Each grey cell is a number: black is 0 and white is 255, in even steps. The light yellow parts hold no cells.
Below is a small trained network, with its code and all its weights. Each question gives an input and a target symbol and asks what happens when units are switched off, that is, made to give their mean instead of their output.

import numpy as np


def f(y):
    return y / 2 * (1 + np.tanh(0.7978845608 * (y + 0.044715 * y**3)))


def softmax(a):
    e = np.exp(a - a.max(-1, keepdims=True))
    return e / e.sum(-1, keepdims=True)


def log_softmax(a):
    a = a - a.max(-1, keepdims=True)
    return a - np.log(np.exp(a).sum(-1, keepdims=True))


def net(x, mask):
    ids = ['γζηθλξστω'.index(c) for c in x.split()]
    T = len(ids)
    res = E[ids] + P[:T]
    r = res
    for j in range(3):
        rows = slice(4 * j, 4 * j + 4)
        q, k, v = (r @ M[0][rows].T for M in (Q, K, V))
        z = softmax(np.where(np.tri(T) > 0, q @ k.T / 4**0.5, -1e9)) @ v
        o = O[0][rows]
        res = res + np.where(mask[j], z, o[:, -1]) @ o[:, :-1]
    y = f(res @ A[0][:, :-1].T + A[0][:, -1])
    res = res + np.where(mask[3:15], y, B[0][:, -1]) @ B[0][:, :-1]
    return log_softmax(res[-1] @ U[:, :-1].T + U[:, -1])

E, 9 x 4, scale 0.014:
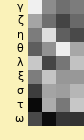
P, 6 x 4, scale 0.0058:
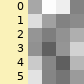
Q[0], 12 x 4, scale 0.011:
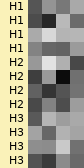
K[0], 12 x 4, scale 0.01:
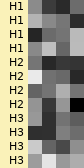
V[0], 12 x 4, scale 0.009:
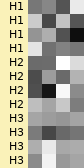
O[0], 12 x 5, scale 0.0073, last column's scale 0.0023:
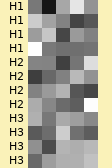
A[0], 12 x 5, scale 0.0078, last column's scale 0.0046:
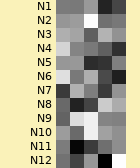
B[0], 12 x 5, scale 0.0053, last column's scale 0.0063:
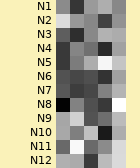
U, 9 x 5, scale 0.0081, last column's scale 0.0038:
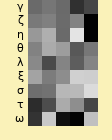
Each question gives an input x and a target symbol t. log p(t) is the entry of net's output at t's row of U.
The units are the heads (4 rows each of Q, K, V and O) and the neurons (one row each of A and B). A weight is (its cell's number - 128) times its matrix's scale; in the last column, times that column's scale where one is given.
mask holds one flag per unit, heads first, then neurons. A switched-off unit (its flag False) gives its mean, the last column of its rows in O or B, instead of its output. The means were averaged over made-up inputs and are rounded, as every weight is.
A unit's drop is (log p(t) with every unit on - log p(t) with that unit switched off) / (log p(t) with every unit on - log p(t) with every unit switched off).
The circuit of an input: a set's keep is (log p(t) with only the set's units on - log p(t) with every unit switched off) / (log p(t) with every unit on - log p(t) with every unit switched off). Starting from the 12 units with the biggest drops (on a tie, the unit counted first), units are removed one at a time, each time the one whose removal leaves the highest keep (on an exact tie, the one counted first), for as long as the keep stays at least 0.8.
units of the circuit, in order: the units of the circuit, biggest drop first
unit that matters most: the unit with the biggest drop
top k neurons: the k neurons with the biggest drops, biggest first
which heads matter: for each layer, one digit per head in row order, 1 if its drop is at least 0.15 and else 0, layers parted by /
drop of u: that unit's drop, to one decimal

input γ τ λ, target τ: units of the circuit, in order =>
(N8 H1 H2)
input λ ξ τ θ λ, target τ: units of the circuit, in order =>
(H1 N8)
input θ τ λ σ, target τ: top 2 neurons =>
(N8 N12)
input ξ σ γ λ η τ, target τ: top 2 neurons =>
(N8 N12)
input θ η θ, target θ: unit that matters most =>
N10
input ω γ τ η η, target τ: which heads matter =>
100
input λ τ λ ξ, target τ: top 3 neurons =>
(N8 N12 N11)
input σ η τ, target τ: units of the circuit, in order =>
(H1 N8)
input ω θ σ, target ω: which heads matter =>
101
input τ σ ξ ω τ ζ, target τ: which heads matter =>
101
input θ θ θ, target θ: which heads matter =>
101
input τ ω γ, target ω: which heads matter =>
111
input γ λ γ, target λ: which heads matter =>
101
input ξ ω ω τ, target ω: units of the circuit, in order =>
(H3)
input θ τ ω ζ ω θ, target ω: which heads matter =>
001
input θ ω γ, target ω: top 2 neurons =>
(N4 N6)
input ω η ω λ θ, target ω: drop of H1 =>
0.1
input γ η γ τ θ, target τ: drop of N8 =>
0.3
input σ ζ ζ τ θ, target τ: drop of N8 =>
0.2
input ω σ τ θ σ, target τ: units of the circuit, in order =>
(H1)
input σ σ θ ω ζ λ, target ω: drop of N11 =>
0.2
